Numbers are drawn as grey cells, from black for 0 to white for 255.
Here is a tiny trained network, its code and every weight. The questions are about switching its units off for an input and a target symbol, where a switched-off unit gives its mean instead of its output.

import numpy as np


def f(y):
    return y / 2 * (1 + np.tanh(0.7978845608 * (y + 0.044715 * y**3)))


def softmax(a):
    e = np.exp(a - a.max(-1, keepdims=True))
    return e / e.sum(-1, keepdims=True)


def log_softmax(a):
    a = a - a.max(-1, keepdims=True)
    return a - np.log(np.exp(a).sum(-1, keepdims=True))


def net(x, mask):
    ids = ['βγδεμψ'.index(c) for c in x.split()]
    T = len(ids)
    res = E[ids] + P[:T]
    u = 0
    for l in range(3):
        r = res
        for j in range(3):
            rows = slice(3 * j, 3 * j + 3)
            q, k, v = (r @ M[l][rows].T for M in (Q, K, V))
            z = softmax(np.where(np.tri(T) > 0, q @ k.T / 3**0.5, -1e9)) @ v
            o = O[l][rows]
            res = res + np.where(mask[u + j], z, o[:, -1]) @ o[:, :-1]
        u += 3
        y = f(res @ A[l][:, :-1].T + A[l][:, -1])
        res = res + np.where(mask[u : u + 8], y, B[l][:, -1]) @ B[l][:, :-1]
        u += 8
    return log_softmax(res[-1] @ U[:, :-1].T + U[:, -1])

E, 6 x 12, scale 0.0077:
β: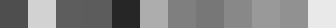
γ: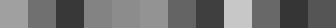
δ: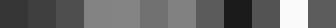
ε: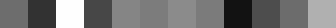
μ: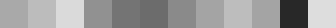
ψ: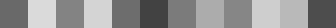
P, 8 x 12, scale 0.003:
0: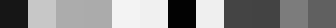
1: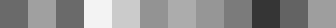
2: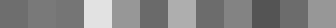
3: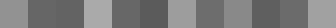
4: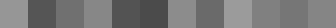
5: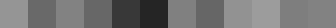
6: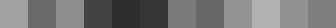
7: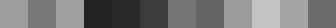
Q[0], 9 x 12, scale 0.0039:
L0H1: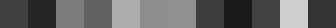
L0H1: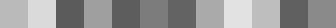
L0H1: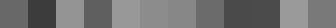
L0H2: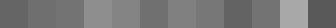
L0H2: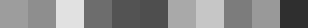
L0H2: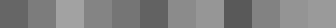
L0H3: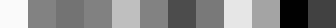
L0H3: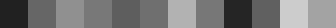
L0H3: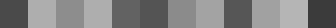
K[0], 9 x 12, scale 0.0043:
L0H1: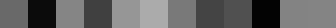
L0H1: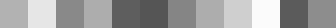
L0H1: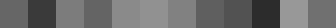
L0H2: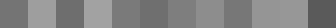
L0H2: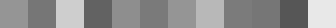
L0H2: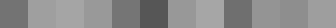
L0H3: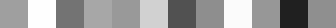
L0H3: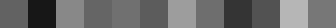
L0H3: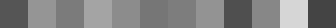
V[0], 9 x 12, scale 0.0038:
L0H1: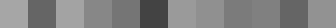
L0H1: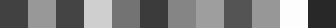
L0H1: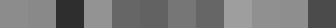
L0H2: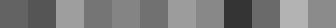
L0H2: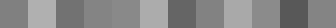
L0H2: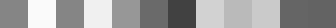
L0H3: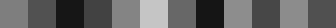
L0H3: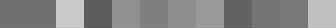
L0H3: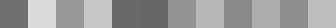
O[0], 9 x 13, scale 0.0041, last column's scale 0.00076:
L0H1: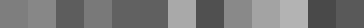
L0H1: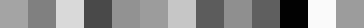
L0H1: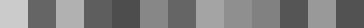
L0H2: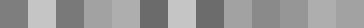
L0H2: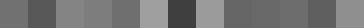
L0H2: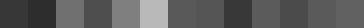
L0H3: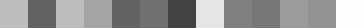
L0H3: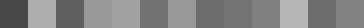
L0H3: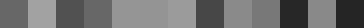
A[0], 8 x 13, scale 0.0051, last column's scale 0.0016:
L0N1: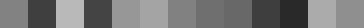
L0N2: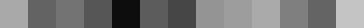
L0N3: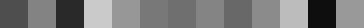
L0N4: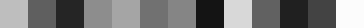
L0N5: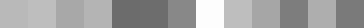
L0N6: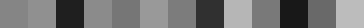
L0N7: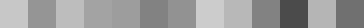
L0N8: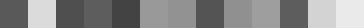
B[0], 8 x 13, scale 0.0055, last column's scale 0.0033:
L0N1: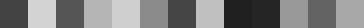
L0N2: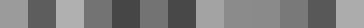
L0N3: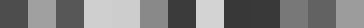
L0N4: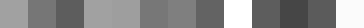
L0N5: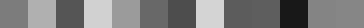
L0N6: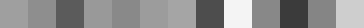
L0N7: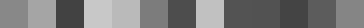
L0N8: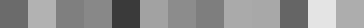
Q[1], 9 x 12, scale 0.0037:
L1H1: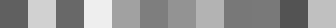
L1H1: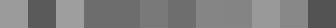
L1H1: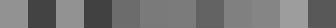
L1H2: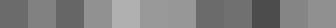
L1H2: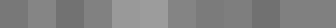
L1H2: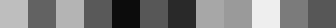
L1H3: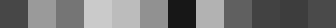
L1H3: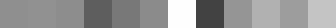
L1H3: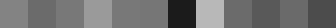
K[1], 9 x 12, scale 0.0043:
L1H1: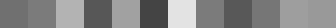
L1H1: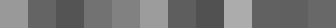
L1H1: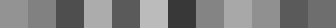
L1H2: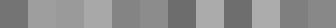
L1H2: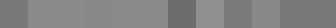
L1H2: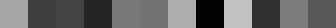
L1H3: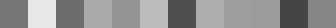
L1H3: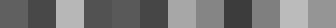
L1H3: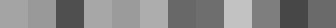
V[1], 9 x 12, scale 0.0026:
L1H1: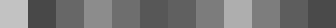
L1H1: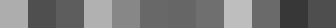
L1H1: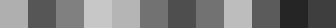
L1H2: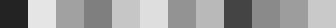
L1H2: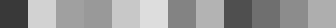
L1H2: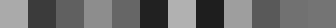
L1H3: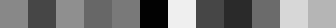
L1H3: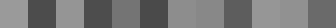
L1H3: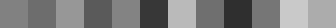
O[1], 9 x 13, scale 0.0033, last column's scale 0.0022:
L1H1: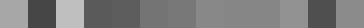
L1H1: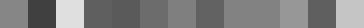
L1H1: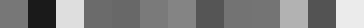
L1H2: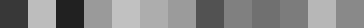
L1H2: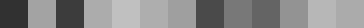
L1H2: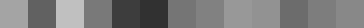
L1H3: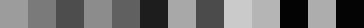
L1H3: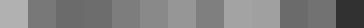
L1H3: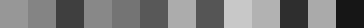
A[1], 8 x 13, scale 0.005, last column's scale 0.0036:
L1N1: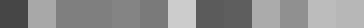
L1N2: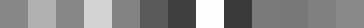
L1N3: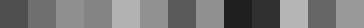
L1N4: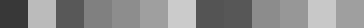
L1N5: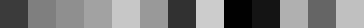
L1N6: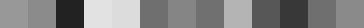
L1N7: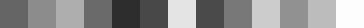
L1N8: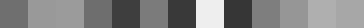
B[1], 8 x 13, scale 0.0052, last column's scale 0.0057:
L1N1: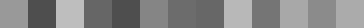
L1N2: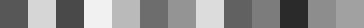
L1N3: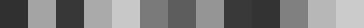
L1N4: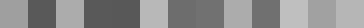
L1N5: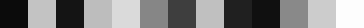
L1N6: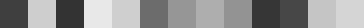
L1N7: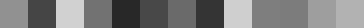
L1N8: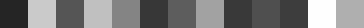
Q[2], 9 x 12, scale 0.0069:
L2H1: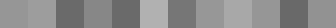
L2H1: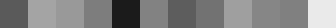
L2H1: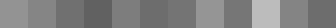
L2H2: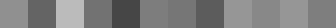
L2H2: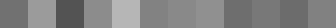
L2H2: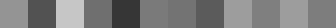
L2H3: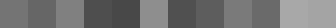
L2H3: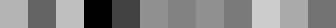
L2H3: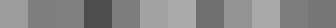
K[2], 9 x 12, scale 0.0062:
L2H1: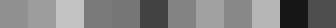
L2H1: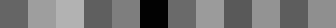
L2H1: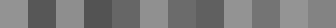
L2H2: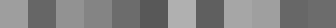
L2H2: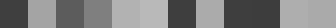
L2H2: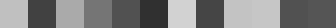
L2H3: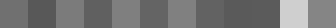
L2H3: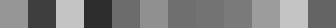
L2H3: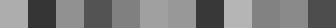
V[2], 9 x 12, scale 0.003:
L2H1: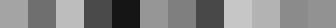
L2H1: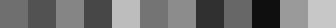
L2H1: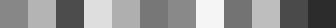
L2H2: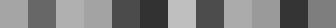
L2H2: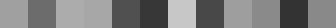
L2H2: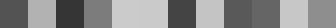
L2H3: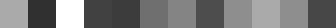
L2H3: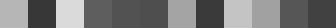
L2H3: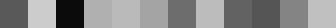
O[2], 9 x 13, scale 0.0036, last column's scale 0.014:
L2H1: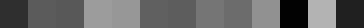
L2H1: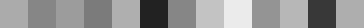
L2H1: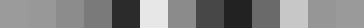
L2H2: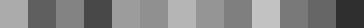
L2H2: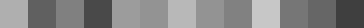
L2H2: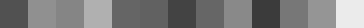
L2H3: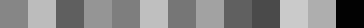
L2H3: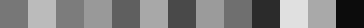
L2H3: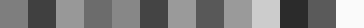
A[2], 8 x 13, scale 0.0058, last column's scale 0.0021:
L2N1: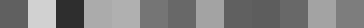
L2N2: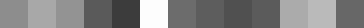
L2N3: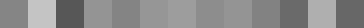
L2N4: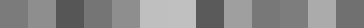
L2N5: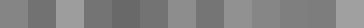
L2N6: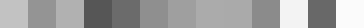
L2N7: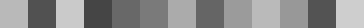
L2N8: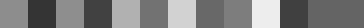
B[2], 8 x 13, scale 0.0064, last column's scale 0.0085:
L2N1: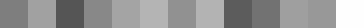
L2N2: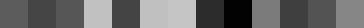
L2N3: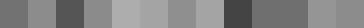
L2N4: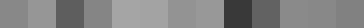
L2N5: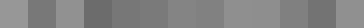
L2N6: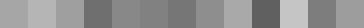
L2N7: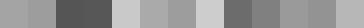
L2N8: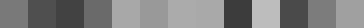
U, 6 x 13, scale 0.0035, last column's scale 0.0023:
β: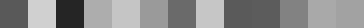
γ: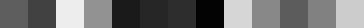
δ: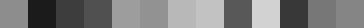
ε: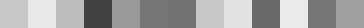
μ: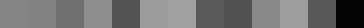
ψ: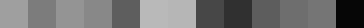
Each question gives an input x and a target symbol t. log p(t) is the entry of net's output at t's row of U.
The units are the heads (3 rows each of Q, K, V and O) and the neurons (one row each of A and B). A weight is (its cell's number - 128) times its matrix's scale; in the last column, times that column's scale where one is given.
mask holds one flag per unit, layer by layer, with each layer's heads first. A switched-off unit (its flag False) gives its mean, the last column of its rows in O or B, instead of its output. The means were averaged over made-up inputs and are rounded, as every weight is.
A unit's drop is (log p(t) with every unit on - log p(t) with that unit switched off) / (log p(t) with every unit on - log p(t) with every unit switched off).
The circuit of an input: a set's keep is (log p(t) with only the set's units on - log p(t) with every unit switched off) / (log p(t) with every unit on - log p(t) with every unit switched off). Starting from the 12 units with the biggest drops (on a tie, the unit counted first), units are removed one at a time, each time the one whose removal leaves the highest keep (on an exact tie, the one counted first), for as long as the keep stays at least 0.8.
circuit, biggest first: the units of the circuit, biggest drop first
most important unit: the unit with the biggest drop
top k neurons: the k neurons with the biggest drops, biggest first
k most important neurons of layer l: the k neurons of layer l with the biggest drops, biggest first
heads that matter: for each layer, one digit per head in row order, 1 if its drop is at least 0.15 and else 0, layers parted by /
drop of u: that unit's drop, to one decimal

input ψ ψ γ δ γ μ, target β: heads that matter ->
101 / 001 / 000
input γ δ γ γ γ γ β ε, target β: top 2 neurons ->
L0N1; L1N8
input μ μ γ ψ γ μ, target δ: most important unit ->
L2H2
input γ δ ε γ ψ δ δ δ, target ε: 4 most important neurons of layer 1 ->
L1N6; L1N5; L1N2; L1N7
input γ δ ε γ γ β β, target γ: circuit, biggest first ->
L1N7; L2N1; L0N8
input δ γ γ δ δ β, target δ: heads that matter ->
000 / 000 / 110
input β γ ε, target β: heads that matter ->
000 / 000 / 000
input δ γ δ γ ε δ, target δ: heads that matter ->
111 / 001 / 011
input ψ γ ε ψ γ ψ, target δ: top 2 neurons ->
L0N1; L1N5
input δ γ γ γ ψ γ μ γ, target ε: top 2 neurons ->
L2N6; L0N4
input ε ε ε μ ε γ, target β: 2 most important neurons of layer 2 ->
L2N1; L2N3
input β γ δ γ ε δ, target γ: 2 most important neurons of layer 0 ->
L0N3; L0N1
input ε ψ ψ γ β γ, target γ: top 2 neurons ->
L0N4; L1N6
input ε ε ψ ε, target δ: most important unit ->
L1H3
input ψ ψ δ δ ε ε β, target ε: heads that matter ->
000 / 000 / 111
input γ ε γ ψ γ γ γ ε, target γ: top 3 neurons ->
L0N1; L0N6; L1N8
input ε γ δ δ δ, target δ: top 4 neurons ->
L0N3; L0N1; L1N5; L2N8
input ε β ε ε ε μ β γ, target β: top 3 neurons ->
L0N4; L1N6; L0N6
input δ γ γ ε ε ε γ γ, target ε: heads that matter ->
001 / 110 / 011
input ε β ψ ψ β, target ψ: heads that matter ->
000 / 000 / 001
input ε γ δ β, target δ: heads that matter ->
111 / 110 / 110
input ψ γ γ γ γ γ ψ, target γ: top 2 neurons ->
L0N1; L0N5
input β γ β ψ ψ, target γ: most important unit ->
L0H1
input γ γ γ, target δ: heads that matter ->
111 / 111 / 010
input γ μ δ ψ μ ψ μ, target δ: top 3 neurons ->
L1N5; L0N3; L1N3
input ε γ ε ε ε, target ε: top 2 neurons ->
L1N6; L0N3
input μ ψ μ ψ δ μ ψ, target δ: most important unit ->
L2H2
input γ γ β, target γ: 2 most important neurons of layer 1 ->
L1N8; L1N5
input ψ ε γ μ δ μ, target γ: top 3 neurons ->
L0N7; L0N5; L1N5
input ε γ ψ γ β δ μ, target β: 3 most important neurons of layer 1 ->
L1N2; L1N8; L1N4
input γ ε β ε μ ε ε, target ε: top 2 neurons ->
L0N3; L1N6
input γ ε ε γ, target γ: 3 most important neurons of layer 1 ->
L1N5; L1N6; L1N3
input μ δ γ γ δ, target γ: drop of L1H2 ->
0.2
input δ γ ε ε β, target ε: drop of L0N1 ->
0.2
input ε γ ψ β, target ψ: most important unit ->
L2N2
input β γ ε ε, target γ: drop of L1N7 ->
0.1
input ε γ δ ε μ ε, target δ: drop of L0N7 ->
-0.1
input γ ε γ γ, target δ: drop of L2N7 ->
0.1
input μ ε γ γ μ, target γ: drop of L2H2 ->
0.1
